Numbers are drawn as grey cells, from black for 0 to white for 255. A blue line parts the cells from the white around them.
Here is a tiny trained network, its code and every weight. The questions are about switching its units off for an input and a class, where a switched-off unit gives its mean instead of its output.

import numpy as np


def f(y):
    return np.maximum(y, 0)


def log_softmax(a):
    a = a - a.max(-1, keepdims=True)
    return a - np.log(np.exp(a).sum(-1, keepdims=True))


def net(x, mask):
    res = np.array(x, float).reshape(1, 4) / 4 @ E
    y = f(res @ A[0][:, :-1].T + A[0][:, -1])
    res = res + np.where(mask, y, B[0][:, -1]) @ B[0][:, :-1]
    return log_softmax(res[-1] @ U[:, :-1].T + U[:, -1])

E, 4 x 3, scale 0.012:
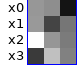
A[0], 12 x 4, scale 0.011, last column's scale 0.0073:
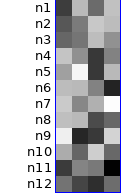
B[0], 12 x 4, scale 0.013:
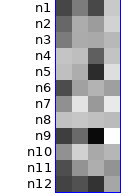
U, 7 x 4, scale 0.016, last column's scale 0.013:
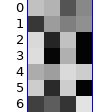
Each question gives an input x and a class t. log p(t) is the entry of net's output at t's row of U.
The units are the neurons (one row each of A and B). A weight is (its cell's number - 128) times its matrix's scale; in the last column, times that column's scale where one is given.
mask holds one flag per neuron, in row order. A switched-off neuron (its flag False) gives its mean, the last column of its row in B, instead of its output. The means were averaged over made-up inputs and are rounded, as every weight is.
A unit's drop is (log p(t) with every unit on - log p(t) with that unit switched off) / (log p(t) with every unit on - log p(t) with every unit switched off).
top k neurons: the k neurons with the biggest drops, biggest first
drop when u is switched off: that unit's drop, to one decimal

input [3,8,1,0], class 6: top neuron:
n9
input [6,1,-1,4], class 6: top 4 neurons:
n7; n12; n1; n10
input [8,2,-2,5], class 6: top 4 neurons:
n12; n7; n1; n10
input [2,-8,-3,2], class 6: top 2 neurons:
n7; n1
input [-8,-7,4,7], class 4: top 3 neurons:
n9; n12; n3
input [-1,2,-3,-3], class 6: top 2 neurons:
n8; n7
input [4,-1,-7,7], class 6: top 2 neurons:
n1; n7
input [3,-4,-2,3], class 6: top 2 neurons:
n7; n1
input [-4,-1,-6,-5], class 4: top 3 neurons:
n9; n12; n1
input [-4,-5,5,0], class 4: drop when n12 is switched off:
0.0
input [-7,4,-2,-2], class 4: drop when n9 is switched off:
0.1
